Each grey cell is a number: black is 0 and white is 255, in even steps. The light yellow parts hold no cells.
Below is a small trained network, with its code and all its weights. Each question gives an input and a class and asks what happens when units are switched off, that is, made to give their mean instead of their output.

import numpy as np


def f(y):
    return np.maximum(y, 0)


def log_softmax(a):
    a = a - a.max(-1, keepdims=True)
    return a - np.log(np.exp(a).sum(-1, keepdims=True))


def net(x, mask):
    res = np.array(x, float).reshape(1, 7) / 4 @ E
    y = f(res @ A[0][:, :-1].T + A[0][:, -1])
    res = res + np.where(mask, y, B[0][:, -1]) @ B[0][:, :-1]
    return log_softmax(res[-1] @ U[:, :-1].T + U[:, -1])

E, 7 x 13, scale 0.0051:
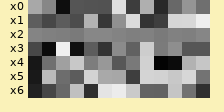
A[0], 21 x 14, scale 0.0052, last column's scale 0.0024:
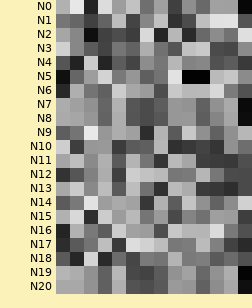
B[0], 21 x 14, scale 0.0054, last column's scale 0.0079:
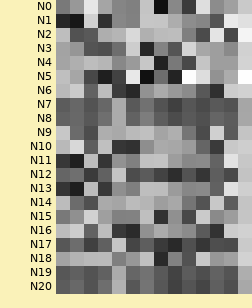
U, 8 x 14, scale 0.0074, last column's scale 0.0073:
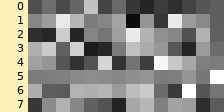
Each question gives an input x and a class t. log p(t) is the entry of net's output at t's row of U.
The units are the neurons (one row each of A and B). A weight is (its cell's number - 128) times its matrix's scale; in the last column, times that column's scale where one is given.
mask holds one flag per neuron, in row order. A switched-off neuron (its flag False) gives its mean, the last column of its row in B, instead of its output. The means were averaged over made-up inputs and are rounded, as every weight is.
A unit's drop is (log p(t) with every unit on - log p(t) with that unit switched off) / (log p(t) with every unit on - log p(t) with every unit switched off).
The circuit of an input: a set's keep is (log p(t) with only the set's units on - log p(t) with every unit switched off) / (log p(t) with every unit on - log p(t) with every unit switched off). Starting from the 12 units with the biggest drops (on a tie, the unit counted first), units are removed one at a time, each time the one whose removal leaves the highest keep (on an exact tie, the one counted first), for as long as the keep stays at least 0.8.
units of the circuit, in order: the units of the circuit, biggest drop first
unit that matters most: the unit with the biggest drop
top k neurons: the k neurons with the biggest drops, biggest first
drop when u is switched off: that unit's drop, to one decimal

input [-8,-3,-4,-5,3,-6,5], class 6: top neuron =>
N9
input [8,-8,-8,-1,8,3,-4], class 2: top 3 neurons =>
N13, N11, N3
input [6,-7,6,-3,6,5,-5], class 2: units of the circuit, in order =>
N13, N11
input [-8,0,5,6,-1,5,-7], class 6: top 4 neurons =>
N9, N14, N17, N12
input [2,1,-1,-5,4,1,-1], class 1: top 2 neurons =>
N0, N15
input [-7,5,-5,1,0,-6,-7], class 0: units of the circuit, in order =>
N19, N7
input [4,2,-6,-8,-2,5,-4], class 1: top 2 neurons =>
N0, N15
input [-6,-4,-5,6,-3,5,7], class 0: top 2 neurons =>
N17, N12
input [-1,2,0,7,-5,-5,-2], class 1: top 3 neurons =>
N4, N18, N5
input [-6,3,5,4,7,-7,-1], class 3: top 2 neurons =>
N10, N3
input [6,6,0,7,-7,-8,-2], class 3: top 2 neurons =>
N10, N5
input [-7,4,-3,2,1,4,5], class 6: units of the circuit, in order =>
N9, N14
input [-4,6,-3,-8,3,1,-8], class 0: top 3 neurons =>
N19, N7, N20
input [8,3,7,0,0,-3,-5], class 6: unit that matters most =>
N2
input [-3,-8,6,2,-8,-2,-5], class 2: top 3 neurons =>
N13, N11, N5
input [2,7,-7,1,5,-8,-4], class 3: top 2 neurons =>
N10, N13
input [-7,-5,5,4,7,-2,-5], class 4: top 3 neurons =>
N5, N2, N1
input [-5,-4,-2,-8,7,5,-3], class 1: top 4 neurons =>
N0, N15, N3, N2
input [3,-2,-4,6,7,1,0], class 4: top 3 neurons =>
N5, N0, N15
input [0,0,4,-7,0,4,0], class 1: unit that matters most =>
N0
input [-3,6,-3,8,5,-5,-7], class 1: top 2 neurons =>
N18, N4
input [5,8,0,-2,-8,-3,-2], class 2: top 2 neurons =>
N1, N5
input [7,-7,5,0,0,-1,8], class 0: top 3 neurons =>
N17, N12, N1
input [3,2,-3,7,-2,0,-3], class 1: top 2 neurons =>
N4, N18
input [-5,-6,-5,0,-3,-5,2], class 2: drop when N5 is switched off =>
0.1
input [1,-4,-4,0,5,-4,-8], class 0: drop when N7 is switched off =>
0.1
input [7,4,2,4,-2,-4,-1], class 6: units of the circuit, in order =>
N2
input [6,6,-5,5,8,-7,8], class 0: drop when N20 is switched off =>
-0.1
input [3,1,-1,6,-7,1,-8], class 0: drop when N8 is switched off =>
0.2
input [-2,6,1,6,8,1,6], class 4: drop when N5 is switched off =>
1.0
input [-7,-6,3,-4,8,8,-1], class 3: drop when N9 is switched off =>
0.0
